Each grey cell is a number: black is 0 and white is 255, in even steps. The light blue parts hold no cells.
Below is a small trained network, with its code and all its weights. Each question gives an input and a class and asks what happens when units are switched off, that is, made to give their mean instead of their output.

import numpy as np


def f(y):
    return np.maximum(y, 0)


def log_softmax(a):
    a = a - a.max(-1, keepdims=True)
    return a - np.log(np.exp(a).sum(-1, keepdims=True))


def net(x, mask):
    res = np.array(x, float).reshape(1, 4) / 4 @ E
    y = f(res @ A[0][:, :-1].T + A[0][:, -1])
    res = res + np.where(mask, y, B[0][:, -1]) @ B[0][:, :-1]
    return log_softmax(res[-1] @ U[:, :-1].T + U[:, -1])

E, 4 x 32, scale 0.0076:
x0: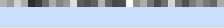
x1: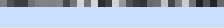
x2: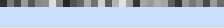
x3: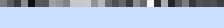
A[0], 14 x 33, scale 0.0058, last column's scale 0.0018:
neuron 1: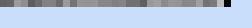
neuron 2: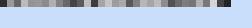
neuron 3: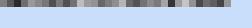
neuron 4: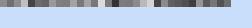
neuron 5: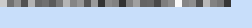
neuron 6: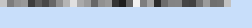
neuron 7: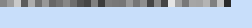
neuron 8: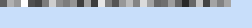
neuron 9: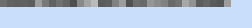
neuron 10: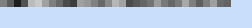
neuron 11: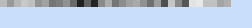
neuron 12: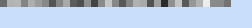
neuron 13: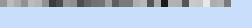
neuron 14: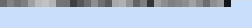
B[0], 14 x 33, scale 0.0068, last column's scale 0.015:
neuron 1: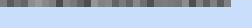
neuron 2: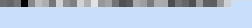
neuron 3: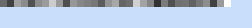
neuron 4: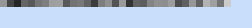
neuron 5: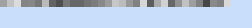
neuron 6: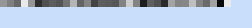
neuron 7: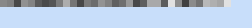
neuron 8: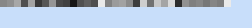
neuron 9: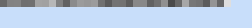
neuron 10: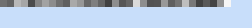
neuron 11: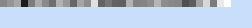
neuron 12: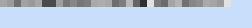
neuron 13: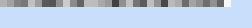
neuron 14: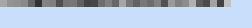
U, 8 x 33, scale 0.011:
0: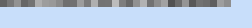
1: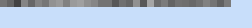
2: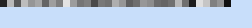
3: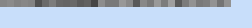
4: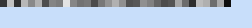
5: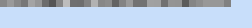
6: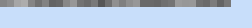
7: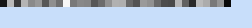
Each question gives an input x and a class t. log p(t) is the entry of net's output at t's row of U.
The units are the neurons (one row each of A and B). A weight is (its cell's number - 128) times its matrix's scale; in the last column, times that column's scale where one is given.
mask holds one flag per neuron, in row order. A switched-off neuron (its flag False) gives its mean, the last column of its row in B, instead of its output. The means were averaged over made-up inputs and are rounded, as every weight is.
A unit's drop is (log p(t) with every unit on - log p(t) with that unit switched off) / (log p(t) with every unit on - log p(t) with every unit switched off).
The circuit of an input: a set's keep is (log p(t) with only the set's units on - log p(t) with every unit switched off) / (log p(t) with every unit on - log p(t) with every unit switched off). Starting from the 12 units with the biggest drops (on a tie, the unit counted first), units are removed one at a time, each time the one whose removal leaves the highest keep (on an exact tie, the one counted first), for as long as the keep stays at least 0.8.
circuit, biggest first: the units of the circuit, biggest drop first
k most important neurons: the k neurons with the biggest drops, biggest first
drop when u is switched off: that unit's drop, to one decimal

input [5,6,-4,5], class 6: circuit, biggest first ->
(neuron 6)
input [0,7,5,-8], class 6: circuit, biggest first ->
(neuron 14; neuron 8; neuron 10)
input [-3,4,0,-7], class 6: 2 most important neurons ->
(neuron 8; neuron 10)
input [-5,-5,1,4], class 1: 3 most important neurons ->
(neuron 5; neuron 11; neuron 4)
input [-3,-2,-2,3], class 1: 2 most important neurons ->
(neuron 8; neuron 5)
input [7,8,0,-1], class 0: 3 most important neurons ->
(neuron 6; neuron 13; neuron 7)
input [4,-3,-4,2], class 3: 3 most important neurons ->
(neuron 6; neuron 8; neuron 2)
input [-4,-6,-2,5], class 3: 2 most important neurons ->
(neuron 3; neuron 11)
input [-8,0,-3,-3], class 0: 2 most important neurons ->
(neuron 6; neuron 10)
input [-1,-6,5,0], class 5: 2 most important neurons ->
(neuron 2; neuron 11)
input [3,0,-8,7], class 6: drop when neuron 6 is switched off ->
0.2
